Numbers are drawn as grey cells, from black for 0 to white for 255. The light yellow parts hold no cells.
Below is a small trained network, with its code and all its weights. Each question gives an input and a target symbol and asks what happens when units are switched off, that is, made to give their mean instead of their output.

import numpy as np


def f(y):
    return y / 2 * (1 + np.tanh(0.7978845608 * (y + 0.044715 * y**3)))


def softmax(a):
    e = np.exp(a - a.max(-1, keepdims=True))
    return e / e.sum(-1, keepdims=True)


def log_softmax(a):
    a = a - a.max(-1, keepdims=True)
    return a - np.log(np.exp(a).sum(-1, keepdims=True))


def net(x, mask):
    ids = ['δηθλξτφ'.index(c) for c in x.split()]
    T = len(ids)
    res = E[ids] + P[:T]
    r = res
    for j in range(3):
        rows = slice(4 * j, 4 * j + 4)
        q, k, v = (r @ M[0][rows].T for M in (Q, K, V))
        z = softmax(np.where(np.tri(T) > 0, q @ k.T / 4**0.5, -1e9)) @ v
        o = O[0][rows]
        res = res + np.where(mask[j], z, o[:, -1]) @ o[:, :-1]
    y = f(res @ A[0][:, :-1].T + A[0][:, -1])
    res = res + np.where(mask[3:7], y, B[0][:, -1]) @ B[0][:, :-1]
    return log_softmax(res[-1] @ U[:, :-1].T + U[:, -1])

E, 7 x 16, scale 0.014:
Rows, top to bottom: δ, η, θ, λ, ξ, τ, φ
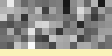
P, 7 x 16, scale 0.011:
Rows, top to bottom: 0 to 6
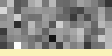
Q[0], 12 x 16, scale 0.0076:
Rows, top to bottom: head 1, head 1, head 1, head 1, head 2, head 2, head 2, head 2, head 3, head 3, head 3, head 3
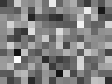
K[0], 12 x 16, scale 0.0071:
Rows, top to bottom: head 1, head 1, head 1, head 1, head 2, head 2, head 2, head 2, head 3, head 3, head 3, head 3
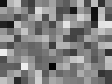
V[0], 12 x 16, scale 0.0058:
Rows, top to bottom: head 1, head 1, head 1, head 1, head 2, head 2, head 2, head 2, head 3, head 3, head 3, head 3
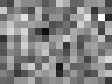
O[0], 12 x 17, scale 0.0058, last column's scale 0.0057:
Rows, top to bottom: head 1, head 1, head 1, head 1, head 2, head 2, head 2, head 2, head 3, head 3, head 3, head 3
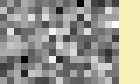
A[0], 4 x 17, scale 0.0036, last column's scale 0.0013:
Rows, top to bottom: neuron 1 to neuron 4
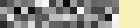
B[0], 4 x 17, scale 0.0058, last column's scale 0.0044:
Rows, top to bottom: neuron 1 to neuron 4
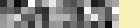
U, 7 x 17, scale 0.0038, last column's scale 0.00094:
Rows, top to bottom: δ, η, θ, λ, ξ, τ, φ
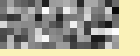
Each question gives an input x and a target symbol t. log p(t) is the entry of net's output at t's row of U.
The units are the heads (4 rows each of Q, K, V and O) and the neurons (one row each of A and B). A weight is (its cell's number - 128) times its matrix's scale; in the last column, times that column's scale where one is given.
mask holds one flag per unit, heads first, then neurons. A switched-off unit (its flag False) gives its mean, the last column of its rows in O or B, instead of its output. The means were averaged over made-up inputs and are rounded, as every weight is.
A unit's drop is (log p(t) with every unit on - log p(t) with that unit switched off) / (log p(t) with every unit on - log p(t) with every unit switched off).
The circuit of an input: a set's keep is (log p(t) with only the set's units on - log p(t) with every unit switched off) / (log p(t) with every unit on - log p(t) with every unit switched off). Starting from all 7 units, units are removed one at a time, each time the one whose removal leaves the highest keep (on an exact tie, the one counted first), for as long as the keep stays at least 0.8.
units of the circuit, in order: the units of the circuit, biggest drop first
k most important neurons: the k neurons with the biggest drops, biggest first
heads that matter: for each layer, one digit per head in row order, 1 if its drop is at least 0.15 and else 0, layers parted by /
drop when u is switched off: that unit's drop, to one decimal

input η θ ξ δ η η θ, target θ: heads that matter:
010
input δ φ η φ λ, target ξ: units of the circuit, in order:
head 1
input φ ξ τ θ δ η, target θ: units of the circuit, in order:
head 3; neuron 2; head 2; head 1
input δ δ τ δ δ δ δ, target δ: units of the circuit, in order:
head 2; neuron 3; head 1
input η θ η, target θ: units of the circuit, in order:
head 2; neuron 2; head 1
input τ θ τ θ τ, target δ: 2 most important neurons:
neuron 3; neuron 4
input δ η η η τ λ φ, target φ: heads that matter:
001
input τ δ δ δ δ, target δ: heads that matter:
111
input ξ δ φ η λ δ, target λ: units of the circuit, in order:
head 2; head 3
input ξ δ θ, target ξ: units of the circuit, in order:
head 3; head 1
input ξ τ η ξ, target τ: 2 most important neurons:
neuron 1; neuron 4
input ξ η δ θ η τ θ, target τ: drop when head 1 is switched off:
0.4
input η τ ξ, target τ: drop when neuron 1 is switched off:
0.2
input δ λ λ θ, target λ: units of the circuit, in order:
head 2
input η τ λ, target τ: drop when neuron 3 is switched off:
0.0
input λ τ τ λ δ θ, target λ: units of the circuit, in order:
head 2; head 3
